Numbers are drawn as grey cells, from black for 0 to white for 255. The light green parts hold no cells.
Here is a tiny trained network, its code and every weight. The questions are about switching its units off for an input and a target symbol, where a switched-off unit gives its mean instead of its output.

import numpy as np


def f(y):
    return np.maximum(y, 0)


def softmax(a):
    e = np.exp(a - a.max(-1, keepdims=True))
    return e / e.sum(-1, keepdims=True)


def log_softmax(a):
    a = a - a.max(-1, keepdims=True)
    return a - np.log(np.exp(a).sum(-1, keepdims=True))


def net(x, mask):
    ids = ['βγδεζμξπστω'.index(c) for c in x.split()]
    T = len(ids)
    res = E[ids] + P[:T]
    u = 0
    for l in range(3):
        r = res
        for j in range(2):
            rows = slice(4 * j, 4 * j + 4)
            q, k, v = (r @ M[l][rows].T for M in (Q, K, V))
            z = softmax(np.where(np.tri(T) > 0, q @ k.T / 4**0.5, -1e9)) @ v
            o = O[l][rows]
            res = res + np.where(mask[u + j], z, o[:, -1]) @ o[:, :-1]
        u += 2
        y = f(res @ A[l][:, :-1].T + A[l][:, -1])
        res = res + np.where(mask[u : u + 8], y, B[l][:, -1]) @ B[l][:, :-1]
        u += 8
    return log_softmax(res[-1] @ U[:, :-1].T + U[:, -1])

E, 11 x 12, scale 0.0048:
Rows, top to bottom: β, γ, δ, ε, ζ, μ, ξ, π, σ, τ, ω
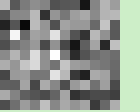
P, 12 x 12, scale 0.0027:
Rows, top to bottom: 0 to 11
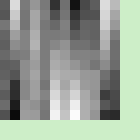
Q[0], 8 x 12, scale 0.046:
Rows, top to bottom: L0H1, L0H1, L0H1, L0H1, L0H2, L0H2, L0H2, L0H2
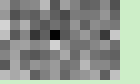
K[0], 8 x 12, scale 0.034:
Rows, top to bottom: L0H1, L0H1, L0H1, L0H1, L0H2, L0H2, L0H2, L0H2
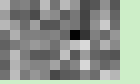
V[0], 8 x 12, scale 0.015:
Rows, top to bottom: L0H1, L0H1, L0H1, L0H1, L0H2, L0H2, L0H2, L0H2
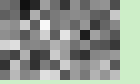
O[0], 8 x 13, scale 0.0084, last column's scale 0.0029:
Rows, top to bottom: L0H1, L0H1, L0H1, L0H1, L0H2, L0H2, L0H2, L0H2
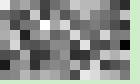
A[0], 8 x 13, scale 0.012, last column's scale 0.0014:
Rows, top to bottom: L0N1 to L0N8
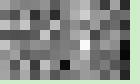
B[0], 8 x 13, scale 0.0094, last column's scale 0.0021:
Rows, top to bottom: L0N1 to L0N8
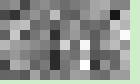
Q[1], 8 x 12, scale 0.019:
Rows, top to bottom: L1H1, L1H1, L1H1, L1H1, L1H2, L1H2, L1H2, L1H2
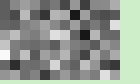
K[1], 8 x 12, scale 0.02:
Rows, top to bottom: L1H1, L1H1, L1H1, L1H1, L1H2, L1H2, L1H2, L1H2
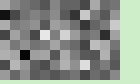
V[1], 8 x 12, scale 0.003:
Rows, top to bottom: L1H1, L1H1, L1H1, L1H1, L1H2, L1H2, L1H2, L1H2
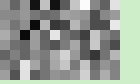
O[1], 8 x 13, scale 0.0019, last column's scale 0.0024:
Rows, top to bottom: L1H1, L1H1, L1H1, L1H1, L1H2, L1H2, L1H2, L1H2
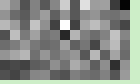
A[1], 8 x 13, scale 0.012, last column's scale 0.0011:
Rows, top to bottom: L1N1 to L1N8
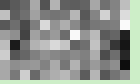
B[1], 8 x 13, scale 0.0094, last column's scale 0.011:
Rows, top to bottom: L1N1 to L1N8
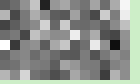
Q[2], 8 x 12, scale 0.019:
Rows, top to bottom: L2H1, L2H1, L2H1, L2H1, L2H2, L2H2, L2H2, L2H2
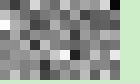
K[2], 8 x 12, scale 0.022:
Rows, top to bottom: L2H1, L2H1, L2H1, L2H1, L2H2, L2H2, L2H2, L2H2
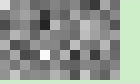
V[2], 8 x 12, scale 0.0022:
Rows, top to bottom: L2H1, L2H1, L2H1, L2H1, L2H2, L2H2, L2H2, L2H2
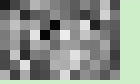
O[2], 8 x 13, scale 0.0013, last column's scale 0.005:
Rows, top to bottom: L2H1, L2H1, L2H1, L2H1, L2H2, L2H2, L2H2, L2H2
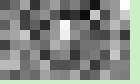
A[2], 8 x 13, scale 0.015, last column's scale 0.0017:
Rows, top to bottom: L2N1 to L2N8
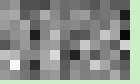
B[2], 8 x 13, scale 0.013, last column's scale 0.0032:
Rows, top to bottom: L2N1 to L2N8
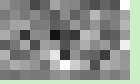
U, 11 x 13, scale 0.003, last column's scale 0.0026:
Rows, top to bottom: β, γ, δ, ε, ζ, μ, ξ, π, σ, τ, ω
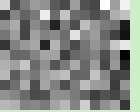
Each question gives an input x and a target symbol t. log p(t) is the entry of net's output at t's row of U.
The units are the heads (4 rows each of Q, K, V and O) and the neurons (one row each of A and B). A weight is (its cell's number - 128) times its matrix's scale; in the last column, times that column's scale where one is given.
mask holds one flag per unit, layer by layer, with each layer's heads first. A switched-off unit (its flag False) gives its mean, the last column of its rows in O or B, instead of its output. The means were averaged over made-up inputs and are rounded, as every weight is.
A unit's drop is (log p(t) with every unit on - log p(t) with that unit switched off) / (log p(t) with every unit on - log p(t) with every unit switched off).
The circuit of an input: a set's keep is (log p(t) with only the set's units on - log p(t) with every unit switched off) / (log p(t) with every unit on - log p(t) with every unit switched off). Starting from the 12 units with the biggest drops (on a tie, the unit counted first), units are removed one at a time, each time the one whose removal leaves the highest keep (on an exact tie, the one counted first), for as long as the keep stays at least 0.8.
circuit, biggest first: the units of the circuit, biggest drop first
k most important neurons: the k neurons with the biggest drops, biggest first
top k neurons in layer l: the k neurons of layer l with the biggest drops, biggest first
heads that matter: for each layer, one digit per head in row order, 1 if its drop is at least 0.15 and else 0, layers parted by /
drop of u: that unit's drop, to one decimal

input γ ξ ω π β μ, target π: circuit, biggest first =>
[L1N5; L0H1; L0N4]
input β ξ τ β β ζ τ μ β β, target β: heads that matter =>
11 / 00 / 00
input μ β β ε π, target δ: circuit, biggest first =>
[L2N4; L0H2; L0H1]
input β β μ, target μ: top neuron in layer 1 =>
[L1N1]
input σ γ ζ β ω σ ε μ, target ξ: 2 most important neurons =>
[L1N8; L0N3]
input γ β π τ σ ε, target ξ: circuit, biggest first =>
[L0H1; L1N8; L2N3; L0N3]
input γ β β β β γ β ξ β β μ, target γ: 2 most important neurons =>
[L1N3; L0N4]
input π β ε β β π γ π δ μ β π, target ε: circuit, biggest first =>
[L1N4; L0H1; L0H2]
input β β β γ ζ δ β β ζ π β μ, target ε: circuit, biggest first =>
[L1N4; L0H2; L0H1]
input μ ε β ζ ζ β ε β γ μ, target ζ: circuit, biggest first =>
[L0H1; L1N1]
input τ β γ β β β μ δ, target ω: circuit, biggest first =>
[L0H2; L0N5; L0H1]
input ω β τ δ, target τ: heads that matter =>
01 / 00 / 00
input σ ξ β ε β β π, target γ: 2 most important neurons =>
[L1N3; L0N4]
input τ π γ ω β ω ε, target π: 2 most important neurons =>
[L1N5; L0N4]
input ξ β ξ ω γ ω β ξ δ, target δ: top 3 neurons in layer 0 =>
[L0N5; L0N6; L0N4]
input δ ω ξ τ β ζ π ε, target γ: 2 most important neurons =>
[L1N3; L0N4]
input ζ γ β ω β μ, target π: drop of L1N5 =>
0.9
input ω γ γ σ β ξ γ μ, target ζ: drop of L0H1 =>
0.8
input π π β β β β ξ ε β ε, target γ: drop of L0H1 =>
1.1
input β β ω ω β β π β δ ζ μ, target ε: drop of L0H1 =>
0.4
